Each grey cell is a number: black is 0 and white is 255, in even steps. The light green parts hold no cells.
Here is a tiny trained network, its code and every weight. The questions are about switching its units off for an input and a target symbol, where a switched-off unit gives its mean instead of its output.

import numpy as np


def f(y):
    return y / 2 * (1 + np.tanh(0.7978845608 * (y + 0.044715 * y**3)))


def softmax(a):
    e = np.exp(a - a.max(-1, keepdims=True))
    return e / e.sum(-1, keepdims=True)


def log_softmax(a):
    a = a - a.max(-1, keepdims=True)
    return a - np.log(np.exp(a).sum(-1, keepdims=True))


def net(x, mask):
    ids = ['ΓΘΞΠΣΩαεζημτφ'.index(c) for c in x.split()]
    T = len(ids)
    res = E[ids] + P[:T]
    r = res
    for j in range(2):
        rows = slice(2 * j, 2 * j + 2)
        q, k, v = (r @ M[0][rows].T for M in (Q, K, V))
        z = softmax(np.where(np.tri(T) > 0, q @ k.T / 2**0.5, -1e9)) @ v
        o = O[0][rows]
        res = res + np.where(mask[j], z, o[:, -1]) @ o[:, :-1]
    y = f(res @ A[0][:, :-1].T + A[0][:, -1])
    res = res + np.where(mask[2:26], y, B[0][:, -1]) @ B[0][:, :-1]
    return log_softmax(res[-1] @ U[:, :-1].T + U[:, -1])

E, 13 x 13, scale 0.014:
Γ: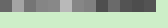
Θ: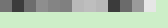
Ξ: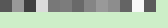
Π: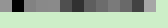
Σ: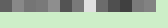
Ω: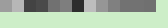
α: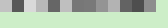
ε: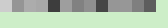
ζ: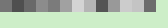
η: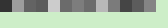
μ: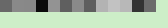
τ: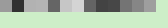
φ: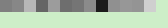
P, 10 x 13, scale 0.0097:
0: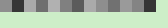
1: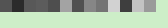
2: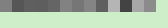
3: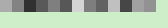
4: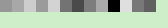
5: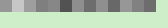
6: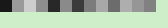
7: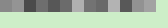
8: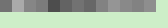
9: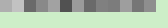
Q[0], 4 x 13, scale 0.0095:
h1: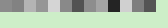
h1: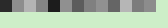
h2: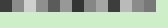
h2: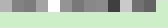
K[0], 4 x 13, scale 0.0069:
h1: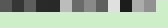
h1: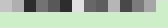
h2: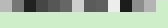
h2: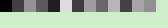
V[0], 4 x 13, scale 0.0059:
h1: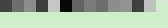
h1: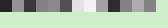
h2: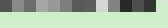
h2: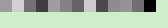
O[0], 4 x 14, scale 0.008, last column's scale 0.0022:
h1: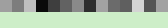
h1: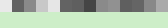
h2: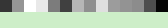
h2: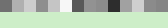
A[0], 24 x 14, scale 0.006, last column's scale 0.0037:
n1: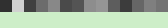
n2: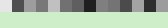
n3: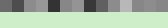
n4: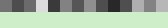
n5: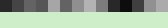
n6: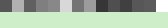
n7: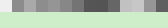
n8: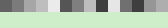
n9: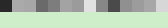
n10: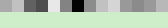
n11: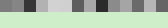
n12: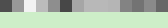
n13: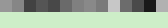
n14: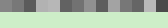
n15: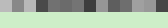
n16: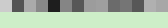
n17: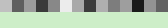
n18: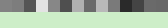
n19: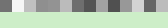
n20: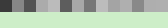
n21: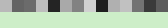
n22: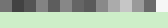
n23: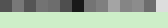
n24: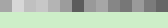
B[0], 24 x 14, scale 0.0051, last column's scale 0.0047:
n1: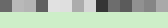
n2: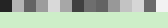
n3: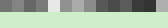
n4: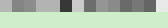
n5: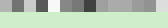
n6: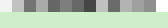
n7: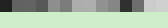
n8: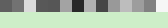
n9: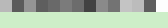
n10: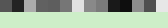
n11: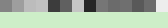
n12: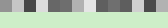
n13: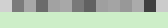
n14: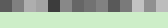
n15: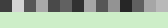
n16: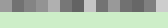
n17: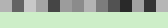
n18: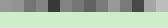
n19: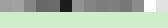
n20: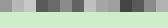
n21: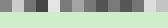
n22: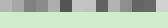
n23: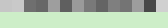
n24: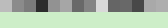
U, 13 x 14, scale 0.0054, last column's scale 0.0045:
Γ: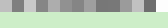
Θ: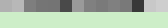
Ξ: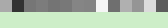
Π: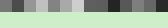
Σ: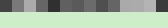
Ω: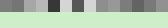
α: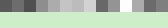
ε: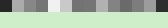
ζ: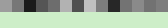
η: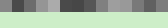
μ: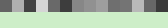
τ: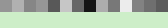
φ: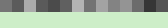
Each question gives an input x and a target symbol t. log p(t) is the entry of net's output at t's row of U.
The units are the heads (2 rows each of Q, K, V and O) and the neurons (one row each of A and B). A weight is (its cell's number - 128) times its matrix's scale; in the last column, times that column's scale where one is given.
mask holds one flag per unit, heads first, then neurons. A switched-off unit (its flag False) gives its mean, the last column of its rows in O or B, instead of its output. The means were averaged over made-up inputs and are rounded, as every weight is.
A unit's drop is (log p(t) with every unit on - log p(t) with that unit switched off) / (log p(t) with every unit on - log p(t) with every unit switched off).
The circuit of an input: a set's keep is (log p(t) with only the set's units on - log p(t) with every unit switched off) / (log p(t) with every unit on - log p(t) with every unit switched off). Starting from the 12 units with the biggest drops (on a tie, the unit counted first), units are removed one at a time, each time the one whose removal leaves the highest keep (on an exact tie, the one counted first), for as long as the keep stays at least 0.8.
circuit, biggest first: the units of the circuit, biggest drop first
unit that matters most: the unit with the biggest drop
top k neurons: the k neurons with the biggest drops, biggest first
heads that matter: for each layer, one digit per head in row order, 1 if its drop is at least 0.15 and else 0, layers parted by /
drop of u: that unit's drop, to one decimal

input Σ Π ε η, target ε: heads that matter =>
11
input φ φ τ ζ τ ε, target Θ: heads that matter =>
10
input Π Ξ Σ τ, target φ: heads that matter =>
11
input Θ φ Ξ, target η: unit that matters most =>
h1
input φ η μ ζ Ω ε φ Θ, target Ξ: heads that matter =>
01
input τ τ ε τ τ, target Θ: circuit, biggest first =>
(h2; h1; n21)
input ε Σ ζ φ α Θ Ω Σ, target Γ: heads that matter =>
10
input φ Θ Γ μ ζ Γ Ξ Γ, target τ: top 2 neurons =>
(n6; n11)
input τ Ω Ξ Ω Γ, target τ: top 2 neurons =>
(n6; n9)
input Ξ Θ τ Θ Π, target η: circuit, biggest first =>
(h2; n2; h1)
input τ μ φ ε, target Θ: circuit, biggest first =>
(n21; h2)
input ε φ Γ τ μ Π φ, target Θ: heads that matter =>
01
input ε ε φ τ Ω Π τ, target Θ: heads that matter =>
11
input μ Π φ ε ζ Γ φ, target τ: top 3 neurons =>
(n6; n9; n11)
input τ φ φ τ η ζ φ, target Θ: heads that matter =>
01
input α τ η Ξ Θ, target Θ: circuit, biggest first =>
(h2)
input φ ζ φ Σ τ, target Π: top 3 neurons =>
(n11; n17; n7)
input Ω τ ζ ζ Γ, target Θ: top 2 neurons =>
(n21; n2)
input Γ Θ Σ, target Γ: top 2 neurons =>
(n5; n9)
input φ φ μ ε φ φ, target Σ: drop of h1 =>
0.2
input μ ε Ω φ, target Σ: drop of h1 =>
0.4
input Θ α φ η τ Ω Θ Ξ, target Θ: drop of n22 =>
0.1
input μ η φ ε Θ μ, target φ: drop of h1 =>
0.1
